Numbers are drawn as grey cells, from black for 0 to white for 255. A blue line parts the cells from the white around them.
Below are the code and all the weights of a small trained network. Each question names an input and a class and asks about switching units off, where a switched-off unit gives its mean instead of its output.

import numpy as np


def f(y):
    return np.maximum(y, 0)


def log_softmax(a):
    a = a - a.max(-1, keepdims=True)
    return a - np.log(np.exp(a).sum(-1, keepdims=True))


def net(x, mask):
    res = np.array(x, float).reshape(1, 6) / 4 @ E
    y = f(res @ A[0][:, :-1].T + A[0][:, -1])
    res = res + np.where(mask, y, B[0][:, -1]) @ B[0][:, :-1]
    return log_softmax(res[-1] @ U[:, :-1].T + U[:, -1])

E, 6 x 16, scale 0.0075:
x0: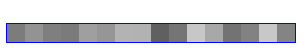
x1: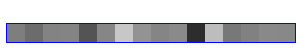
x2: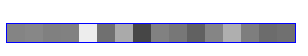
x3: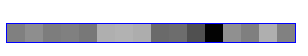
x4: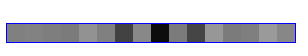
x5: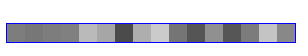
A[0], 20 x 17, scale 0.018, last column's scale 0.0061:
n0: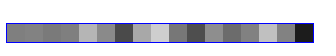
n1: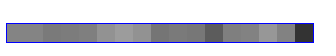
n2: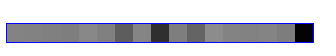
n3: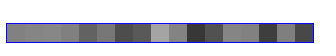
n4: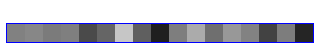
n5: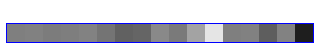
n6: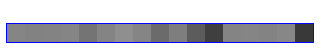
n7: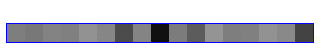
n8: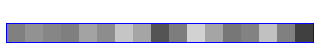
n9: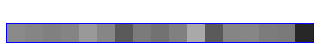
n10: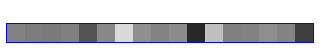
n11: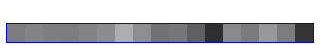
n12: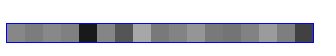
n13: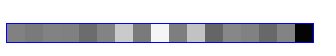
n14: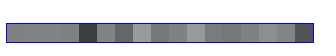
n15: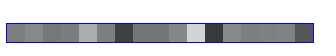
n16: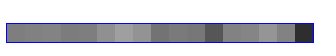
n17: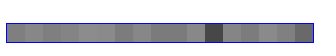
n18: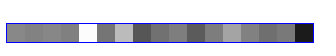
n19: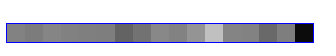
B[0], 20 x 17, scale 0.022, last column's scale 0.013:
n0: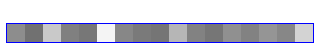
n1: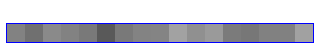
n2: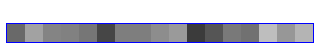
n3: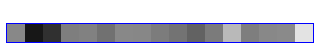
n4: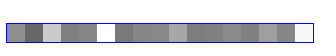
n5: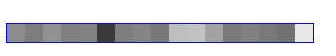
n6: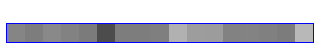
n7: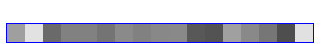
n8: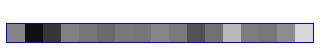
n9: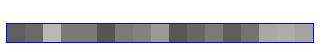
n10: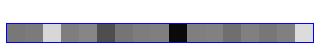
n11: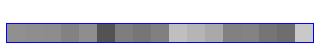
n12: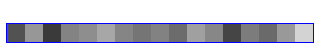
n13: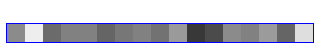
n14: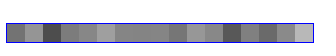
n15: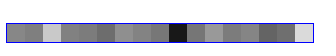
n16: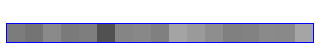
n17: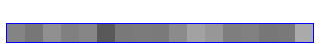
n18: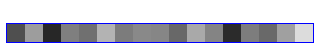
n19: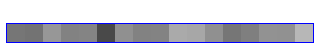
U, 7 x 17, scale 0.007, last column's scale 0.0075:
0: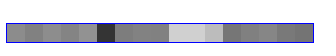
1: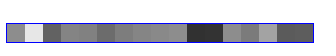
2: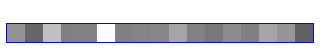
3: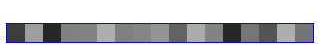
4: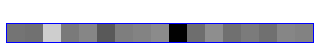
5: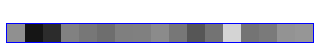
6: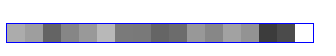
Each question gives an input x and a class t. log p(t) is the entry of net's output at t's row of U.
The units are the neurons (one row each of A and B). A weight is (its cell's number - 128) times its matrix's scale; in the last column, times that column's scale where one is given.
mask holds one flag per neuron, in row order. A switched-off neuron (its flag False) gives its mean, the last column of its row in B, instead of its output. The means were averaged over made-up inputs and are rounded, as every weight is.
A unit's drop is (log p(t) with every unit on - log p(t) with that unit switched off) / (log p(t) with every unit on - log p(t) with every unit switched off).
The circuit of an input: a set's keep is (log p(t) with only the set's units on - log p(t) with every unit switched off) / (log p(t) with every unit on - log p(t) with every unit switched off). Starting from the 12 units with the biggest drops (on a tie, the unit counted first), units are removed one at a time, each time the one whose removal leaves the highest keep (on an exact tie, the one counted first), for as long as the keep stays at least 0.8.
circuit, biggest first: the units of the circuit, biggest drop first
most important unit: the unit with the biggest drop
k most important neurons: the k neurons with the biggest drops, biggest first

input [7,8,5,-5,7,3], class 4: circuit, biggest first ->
[n10]
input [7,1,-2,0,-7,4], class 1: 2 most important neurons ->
[n13 n3]
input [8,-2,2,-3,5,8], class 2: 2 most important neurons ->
[n0 n3]
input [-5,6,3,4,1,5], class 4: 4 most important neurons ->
[n10 n4 n8 n5]
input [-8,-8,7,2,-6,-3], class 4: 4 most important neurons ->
[n15 n8 n9 n12]
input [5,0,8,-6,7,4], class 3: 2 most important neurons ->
[n18 n13]
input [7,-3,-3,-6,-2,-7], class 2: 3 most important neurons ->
[n4 n3 n11]
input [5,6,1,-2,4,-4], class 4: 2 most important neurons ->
[n10 n3]
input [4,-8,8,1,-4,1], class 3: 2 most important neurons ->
[n18 n10]
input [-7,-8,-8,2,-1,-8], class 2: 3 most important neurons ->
[n4 n18 n10]
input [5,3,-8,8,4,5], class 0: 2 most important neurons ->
[n11 n18]
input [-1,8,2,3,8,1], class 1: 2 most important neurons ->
[n7 n2]
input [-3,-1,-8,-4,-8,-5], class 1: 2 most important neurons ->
[n13 n18]
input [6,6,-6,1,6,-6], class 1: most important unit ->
n7
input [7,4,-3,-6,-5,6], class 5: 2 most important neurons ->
[n8 n4]
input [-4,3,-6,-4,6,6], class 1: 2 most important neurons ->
[n7 n4]
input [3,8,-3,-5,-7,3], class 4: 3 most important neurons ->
[n10 n7 n2]
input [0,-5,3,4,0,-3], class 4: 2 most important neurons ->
[n15 n5]
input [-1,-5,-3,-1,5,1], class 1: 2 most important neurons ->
[n7 n10]
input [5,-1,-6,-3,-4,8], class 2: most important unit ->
n0
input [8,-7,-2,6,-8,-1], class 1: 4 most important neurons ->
[n13 n3 n10 n5]
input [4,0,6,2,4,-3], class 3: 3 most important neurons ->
[n18 n13 n3]
